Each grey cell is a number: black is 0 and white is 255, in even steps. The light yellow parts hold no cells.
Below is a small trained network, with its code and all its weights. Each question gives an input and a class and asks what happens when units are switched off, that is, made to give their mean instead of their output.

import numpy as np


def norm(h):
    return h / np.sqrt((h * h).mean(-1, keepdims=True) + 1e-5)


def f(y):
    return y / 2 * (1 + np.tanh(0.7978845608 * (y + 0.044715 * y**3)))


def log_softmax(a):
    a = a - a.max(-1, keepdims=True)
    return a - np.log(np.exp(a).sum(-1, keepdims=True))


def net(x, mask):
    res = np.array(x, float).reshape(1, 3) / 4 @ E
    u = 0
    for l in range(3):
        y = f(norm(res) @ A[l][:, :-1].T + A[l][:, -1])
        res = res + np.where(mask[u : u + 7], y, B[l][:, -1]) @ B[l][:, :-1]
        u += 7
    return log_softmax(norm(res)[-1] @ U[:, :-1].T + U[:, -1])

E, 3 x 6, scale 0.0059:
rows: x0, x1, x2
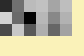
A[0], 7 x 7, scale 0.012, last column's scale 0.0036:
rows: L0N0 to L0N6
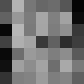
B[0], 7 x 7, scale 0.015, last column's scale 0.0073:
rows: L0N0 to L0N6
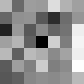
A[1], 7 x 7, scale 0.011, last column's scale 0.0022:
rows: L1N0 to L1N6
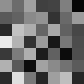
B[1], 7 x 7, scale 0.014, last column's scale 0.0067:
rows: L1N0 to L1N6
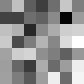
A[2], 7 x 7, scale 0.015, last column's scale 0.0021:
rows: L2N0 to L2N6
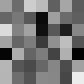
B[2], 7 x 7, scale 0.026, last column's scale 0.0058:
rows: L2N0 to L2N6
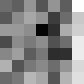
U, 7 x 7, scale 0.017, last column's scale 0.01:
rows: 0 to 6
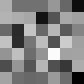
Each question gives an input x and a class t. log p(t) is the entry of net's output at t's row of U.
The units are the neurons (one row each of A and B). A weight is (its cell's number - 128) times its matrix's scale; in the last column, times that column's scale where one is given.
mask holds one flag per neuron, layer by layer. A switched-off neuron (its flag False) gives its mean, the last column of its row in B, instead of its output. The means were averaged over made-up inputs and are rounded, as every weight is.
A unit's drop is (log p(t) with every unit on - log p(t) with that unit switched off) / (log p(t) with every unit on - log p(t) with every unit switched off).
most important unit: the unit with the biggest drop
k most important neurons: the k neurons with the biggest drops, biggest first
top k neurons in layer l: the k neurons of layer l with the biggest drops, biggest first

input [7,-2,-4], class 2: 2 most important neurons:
L0N4, L2N0
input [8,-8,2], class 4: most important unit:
L0N3
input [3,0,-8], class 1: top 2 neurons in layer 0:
L0N5, L0N4
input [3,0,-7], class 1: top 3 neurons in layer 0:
L0N5, L0N0, L0N4
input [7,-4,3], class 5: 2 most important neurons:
L0N2, L2N4
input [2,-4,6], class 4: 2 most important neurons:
L0N3, L1N2
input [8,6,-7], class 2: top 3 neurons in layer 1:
L1N2, L1N6, L1N1
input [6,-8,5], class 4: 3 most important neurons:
L0N3, L1N2, L1N6
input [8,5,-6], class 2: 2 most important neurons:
L0N2, L0N3
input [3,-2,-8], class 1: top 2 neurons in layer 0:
L0N5, L0N2
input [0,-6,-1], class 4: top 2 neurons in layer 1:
L1N6, L1N2
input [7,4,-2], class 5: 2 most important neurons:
L0N3, L1N3
